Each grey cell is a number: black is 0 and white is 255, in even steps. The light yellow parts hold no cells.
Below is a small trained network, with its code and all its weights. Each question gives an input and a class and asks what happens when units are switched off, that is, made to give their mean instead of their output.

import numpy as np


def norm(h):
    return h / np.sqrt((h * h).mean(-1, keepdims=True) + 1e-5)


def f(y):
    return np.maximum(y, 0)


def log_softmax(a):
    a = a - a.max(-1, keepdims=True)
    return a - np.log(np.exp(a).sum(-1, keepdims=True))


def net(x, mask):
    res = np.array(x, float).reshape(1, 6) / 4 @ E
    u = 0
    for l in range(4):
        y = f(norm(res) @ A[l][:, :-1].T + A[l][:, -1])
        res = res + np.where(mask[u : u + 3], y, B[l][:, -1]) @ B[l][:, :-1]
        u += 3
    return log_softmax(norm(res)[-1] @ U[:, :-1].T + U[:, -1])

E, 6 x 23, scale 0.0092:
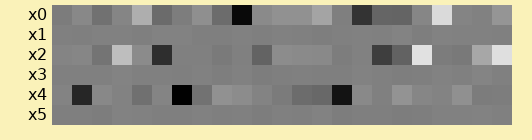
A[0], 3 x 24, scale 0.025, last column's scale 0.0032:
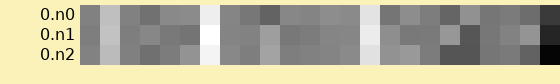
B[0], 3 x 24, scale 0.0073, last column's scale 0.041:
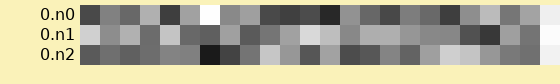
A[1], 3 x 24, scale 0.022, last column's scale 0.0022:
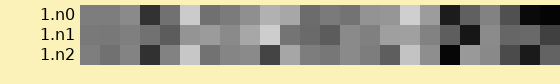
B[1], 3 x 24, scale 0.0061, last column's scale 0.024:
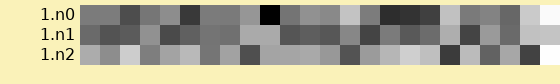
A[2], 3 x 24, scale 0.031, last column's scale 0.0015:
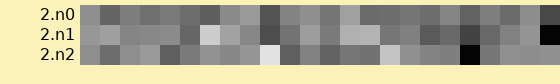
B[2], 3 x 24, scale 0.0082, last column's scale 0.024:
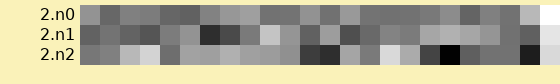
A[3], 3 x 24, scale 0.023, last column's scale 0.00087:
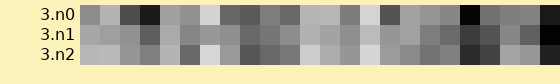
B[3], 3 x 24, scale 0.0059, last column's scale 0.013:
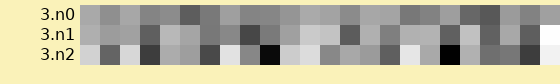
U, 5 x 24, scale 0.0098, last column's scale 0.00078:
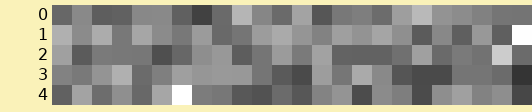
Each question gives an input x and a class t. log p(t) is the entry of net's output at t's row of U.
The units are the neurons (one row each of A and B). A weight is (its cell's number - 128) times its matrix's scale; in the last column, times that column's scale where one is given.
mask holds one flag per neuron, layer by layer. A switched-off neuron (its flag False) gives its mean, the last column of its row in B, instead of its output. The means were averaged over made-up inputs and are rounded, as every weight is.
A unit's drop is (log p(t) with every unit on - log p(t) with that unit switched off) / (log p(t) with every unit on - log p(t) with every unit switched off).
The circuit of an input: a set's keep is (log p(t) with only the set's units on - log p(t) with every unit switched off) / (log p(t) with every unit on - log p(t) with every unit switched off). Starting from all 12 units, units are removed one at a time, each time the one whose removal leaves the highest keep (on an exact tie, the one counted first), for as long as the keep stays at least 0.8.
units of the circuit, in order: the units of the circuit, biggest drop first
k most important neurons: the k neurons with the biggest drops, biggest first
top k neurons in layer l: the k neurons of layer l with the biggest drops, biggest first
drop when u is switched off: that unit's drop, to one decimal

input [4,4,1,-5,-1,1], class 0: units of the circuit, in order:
(2.n1 0.n2)
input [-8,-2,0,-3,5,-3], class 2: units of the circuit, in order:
(0.n0 1.n0 0.n1 0.n2)
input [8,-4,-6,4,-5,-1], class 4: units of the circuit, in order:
(0.n0)
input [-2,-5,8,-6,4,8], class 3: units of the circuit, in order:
(1.n0 2.n2)
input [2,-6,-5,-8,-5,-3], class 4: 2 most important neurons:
(0.n0 2.n1)
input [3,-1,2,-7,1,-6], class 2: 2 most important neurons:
(1.n2 0.n0)
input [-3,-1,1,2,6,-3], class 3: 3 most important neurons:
(0.n2 0.n1 2.n2)
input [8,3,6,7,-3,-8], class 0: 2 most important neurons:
(2.n1 0.n2)
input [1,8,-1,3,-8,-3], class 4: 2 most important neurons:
(0.n0 0.n2)
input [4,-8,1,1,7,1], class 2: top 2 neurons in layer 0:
(0.n0 0.n1)
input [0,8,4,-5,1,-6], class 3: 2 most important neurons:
(0.n2 1.n0)
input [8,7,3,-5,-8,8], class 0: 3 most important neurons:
(2.n1 0.n1 0.n0)
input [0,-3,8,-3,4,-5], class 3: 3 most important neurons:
(0.n2 1.n0 0.n1)
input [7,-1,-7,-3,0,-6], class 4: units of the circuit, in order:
(0.n1)
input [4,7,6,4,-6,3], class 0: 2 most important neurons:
(2.n1 0.n0)
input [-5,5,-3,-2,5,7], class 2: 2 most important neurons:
(1.n0 0.n0)
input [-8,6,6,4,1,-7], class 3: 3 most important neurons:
(2.n2 0.n2 1.n2)
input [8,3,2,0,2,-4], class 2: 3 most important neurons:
(1.n2 0.n0 0.n2)
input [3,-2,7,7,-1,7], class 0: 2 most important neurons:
(2.n1 1.n2)
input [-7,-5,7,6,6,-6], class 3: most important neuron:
(2.n2)
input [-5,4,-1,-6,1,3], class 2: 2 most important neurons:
(0.n0 0.n1)
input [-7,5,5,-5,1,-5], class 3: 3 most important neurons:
(2.n2 0.n2 1.n2)
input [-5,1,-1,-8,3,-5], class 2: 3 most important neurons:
(0.n0 1.n0 0.n2)
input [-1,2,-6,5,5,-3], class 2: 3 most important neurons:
(1.n0 0.n0 0.n1)
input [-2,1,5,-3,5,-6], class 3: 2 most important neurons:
(0.n2 1.n0)
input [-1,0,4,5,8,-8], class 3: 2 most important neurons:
(0.n2 1.n0)
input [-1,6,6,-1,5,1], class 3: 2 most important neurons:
(0.n2 1.n0)
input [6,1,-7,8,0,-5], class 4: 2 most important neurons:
(0.n1 0.n0)
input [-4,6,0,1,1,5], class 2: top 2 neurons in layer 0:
(0.n0 0.n2)
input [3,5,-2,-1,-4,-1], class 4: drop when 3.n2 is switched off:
0.0
